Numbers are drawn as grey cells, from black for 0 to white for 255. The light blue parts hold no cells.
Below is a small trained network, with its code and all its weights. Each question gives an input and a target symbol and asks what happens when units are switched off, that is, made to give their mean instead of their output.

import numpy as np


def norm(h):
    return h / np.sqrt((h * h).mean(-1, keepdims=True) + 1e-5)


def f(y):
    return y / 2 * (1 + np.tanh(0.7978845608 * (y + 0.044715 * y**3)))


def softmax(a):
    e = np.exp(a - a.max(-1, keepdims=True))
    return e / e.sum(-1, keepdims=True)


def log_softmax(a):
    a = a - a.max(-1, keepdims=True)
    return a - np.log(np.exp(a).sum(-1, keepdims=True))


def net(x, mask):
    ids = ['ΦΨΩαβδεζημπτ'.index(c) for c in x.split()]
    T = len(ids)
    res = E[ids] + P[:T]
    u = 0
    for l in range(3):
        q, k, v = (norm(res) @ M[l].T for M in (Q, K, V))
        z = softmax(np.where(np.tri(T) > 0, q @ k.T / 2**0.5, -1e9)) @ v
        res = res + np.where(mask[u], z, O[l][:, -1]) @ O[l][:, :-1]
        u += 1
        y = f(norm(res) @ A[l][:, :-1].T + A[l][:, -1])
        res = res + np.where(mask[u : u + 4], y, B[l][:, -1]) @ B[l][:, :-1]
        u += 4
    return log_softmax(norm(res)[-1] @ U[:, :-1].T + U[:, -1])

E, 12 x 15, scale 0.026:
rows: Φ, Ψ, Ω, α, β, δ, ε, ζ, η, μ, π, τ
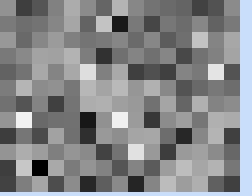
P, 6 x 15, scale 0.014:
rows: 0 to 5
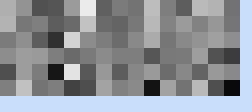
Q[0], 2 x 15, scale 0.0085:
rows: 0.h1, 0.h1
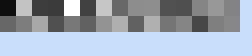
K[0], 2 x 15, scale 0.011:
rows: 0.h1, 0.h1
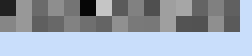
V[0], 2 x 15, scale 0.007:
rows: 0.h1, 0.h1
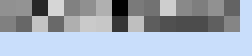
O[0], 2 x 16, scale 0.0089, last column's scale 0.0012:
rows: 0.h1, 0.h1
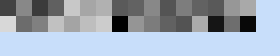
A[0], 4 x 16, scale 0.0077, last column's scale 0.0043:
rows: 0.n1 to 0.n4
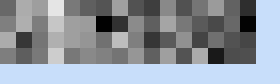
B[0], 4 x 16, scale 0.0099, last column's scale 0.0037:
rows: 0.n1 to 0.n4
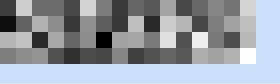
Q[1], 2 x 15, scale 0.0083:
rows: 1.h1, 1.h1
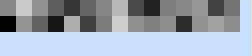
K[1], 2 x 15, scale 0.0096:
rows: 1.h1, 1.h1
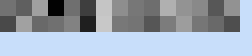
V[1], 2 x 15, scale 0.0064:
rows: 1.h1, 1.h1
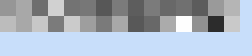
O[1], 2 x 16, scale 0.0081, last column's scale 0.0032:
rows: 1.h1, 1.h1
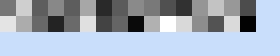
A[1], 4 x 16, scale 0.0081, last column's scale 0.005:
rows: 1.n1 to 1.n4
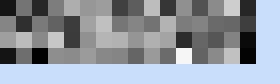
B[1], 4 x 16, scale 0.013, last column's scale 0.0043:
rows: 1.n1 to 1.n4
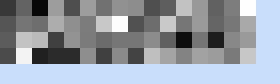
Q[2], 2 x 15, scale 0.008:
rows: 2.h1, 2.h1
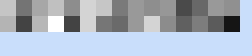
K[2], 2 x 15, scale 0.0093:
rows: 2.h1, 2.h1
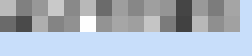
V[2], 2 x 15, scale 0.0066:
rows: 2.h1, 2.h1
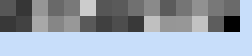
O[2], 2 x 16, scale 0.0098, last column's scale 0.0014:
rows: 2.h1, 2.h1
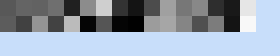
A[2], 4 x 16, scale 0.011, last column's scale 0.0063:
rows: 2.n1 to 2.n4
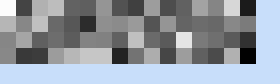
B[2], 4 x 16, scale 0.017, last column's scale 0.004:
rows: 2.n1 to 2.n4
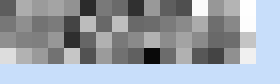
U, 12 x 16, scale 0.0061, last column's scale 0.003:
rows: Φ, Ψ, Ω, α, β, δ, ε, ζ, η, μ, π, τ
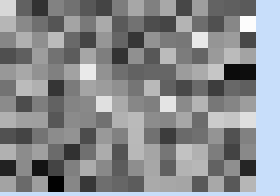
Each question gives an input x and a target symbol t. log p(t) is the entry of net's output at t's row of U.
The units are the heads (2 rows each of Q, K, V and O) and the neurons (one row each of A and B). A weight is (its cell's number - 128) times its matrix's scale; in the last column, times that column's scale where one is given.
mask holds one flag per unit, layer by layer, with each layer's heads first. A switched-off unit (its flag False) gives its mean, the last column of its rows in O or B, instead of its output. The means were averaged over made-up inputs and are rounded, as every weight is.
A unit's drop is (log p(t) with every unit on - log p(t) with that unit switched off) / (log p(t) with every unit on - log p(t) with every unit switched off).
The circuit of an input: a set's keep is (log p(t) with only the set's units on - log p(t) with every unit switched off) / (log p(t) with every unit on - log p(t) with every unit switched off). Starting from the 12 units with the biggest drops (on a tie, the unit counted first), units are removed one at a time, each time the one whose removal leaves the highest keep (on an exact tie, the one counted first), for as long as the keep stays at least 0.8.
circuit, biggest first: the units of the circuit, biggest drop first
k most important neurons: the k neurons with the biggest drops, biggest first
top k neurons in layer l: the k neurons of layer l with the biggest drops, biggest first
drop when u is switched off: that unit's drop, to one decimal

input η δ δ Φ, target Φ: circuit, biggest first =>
(0.n3)
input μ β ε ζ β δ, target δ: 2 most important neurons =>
(1.n3 0.n2)
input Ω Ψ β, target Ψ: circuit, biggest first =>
(0.h1 2.n4)
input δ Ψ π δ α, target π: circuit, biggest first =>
(0.h1 1.n1)
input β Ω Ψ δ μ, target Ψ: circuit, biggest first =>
(0.h1 2.n4)
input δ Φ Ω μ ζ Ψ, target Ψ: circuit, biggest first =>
(0.h1 2.n4)
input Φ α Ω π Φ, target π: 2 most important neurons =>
(1.n4 1.n1)
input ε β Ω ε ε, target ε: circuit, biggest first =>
(1.n2 1.h1)
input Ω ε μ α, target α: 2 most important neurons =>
(0.n2 0.n1)
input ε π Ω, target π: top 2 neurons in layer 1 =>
(1.n4 1.n1)
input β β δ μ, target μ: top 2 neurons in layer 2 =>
(2.n3 2.n1)
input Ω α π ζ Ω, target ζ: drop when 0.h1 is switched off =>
0.2
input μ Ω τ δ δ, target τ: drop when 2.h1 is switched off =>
0.3
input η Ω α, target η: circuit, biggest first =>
(1.h1)
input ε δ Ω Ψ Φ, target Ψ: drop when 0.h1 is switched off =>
2.3
